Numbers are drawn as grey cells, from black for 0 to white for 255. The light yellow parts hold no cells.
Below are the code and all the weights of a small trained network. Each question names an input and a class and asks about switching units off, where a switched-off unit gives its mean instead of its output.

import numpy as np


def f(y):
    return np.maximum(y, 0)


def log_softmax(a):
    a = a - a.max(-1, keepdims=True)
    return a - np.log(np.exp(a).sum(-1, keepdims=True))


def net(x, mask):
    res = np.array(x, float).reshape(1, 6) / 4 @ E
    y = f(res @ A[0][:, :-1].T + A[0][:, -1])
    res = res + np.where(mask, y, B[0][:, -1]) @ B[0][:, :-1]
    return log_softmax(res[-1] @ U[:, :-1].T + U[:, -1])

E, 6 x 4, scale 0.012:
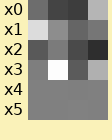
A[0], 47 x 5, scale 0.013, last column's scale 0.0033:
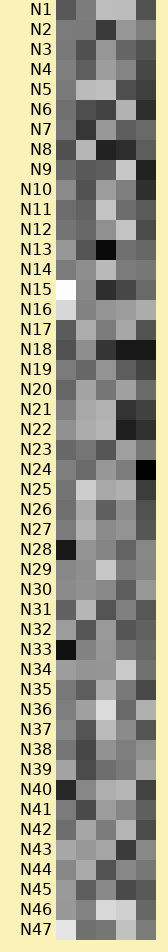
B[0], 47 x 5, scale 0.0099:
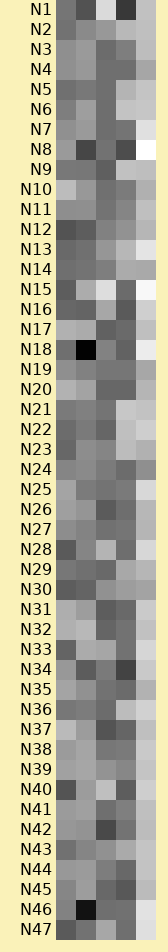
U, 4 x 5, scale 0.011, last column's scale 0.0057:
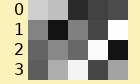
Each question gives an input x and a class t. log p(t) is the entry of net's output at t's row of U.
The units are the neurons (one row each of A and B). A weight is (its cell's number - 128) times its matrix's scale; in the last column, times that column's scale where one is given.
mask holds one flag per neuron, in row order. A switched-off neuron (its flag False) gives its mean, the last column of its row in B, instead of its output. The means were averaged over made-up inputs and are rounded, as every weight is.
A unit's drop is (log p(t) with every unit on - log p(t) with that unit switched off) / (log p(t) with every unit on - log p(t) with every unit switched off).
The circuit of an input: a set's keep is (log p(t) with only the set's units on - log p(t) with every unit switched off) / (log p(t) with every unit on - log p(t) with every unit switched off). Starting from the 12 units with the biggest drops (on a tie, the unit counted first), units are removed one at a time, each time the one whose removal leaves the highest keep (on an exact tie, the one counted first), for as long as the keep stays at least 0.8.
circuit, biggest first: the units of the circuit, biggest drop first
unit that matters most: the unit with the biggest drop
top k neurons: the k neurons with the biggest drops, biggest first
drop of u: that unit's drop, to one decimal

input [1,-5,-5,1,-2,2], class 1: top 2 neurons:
N46, N15
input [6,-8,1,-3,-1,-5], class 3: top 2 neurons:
N40, N33
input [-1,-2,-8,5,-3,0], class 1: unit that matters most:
N46
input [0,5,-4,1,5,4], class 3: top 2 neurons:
N18, N15
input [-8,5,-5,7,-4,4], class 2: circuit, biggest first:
N5, N36
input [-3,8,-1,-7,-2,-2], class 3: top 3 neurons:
N15, N16, N47
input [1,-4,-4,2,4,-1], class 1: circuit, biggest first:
N46, N34
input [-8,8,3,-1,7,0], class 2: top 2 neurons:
N22, N21
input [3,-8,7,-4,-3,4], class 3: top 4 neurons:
N33, N28, N46, N40
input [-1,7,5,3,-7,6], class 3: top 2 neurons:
N15, N46
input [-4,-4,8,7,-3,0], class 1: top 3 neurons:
N18, N8, N28
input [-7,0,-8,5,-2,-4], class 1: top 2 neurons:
N46, N34
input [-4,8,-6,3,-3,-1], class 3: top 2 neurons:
N15, N18
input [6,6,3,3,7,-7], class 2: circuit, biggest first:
N13
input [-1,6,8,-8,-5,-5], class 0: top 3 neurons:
N32, N45, N7
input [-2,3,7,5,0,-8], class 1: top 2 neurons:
N18, N8
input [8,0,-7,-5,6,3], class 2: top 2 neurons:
N6, N9
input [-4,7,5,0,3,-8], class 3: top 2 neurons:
N15, N46
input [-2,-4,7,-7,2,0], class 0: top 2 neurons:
N32, N7
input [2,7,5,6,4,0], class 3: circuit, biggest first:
N15
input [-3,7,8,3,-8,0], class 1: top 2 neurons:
N18, N8
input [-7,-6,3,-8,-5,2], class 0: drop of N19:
0.0
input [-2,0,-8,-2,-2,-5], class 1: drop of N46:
0.1
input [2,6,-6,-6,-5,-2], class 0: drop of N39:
0.2
